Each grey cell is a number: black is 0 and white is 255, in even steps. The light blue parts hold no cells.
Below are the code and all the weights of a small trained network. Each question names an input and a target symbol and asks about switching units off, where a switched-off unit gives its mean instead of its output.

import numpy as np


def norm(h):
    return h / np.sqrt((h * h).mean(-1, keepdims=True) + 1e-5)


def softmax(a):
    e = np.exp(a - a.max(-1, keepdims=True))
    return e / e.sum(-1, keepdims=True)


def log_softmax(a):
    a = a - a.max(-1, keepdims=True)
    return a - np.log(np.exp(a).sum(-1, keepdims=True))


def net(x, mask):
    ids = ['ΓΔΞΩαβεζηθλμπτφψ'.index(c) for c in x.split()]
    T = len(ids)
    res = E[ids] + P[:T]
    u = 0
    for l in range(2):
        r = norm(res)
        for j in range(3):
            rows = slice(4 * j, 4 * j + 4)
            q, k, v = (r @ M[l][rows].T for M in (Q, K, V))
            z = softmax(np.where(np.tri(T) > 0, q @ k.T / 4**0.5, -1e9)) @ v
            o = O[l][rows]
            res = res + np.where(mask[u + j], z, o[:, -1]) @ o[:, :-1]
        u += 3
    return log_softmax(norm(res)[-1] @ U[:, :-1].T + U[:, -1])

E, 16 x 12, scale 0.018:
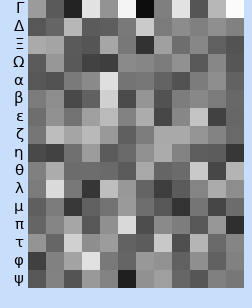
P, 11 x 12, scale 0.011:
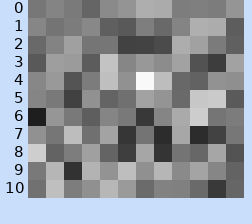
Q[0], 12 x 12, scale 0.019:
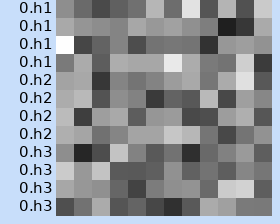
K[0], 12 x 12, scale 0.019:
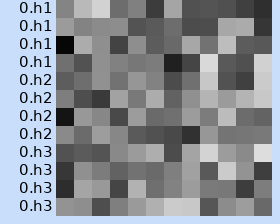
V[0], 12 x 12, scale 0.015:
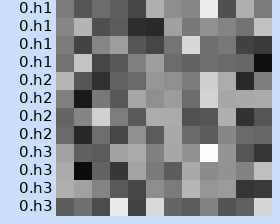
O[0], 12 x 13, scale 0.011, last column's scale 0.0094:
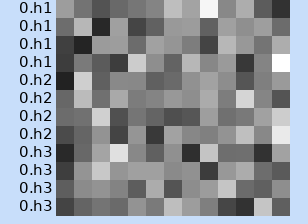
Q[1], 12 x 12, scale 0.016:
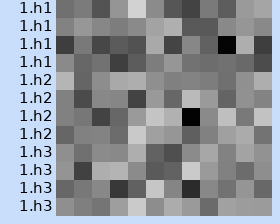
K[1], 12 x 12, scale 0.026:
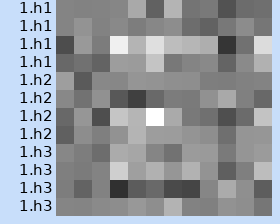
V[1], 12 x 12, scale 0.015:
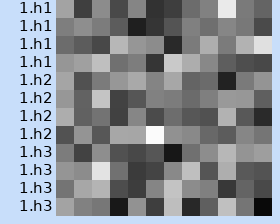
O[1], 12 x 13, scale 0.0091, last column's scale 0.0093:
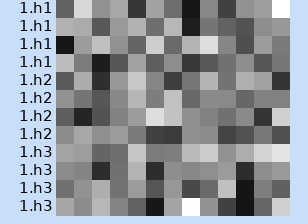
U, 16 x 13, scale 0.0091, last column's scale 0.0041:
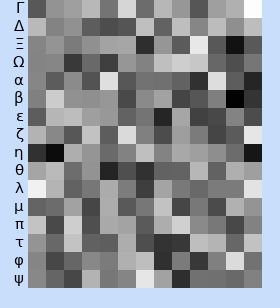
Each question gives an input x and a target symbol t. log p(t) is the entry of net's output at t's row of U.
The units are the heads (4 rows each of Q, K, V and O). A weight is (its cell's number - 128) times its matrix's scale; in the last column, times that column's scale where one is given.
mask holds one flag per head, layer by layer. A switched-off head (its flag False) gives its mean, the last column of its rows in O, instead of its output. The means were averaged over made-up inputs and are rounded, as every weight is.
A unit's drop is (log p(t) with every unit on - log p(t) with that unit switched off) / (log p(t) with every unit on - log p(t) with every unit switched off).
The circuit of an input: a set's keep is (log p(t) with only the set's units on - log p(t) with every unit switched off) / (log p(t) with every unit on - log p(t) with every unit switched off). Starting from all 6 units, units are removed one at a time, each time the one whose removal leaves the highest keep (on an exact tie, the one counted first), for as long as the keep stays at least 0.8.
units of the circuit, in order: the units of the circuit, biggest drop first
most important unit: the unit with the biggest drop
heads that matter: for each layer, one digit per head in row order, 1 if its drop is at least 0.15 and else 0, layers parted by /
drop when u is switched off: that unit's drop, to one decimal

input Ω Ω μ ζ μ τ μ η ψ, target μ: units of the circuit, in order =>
(0.h3)
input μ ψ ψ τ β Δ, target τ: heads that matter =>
101 / 000
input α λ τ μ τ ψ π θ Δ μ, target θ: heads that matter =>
100 / 000
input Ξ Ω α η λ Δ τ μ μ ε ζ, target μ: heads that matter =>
111 / 000
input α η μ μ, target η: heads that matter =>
100 / 000
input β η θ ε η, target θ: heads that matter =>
110 / 000
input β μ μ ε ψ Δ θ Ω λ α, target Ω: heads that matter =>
100 / 000
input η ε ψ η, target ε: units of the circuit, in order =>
(0.h3; 0.h1)
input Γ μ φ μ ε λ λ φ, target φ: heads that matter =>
101 / 001
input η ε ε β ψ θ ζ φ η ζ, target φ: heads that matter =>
001 / 000
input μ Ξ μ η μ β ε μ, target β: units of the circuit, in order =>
(0.h3; 1.h3)
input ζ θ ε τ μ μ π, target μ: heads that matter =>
000 / 000
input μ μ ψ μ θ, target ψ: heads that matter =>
110 / 000
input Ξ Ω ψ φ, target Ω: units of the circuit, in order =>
(0.h1)
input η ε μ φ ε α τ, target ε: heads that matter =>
001 / 000
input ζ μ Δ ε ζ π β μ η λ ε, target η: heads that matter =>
110 / 000
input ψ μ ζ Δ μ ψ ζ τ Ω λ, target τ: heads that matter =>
111 / 000
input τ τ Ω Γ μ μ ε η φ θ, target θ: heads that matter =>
010 / 010
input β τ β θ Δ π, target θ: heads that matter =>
110 / 000
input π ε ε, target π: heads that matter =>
100 / 000
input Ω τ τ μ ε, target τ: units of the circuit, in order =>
(0.h1)
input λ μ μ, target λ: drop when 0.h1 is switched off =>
0.1
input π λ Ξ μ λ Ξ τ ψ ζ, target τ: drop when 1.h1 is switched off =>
0.0
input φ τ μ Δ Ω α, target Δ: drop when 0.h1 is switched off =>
0.2
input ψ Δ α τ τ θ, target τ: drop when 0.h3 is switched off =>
0.2
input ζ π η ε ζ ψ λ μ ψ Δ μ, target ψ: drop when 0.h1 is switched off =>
0.2
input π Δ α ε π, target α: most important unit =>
0.h2
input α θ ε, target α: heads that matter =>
000 / 000
